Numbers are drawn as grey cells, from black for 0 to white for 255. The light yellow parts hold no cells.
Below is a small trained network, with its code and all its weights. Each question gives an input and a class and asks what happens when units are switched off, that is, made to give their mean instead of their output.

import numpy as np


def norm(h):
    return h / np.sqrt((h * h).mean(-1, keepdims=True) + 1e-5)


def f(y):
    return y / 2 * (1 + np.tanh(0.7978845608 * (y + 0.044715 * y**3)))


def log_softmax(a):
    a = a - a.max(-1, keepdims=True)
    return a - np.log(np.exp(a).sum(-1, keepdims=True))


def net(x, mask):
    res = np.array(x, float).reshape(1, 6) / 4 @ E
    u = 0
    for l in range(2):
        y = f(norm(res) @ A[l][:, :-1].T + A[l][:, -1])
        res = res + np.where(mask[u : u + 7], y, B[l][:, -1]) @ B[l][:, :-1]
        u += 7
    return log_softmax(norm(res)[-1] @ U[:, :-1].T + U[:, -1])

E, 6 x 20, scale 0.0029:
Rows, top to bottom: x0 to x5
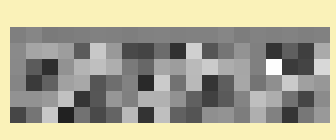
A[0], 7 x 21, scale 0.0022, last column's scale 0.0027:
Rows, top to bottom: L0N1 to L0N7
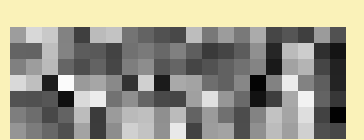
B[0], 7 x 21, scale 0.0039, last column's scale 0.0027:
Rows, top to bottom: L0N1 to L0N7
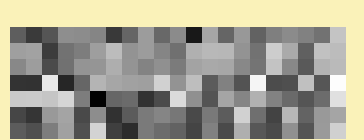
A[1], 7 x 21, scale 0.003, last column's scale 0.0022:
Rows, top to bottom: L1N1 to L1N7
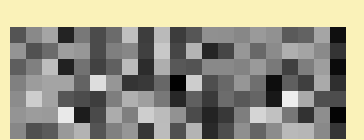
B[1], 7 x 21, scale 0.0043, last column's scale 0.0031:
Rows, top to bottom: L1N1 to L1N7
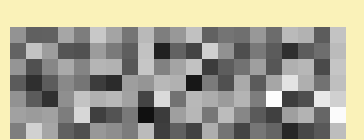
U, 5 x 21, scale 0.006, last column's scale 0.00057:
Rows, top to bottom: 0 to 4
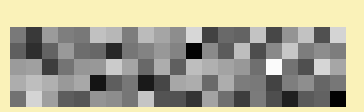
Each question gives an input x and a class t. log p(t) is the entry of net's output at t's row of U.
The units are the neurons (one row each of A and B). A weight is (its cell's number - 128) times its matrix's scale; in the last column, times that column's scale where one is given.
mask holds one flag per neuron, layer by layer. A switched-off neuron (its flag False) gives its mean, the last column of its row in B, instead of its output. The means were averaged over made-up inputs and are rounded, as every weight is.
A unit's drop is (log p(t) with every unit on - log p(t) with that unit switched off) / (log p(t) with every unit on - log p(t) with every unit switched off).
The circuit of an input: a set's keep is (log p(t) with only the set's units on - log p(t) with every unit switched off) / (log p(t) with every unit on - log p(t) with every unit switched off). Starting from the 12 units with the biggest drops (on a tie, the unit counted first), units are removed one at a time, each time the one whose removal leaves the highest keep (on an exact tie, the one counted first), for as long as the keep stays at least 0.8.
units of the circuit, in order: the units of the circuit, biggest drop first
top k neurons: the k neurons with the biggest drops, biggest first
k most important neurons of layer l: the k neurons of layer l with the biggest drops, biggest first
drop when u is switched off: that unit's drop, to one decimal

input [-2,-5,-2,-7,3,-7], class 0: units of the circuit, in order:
(L0N4)
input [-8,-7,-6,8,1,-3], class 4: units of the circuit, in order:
(L1N7, L1N2)
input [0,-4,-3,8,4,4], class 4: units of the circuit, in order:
(L1N2, L1N7)
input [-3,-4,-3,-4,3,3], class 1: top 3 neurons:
(L0N5, L0N7, L0N4)
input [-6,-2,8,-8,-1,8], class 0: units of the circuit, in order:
(L1N3, L1N1)
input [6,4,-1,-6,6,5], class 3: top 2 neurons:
(L1N6, L0N4)
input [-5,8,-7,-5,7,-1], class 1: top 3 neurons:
(L1N4, L0N5, L0N1)
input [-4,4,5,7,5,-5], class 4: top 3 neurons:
(L1N2, L1N7, L0N5)
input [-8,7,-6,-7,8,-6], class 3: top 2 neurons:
(L1N6, L0N7)
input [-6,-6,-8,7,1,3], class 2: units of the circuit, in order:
(L1N5, L0N2)
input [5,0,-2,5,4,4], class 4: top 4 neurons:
(L1N2, L1N7, L0N4, L0N5)
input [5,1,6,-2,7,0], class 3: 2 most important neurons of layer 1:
(L1N6, L1N5)
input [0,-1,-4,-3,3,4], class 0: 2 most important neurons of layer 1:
(L1N1, L1N3)
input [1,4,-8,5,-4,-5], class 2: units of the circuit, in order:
(L1N5)
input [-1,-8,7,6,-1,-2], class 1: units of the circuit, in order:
(L0N6, L0N7)
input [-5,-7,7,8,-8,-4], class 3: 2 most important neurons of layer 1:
(L1N5, L1N4)
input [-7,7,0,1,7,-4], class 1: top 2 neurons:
(L1N4, L0N5)
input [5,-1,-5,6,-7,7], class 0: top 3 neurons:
(L1N3, L1N1, L1N6)
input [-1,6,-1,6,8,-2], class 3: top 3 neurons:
(L1N6, L0N7, L0N6)
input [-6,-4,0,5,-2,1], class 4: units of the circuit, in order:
(L1N7)
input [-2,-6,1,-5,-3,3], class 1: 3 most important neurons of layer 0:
(L0N6, L0N7, L0N4)
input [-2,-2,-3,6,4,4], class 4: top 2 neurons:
(L1N2, L1N7)
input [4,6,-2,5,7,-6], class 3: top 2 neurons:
(L1N6, L0N7)
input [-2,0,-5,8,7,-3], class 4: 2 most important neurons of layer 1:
(L1N2, L1N7)
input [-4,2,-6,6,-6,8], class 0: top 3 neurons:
(L1N3, L1N1, L1N6)
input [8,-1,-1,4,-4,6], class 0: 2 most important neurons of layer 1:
(L1N3, L1N1)
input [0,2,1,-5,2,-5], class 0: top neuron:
(L0N4)
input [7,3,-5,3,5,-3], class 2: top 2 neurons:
(L1N5, L0N5)
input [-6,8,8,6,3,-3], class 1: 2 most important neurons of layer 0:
(L0N2, L0N3)
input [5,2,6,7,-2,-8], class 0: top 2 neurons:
(L0N4, L1N5)
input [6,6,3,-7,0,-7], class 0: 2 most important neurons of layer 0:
(L0N4, L0N7)
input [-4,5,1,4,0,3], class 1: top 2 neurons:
(L1N4, L0N4)
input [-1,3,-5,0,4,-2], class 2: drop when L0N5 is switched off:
0.2
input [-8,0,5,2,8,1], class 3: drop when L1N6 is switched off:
0.7
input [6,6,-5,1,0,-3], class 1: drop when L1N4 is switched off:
1.4
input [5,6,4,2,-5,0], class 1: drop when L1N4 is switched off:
0.9
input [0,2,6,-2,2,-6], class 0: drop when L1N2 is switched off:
0.0
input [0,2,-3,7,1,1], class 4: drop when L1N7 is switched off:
0.1
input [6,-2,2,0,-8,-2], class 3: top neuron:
(L0N5)
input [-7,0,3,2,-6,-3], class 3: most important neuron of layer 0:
(L0N5)
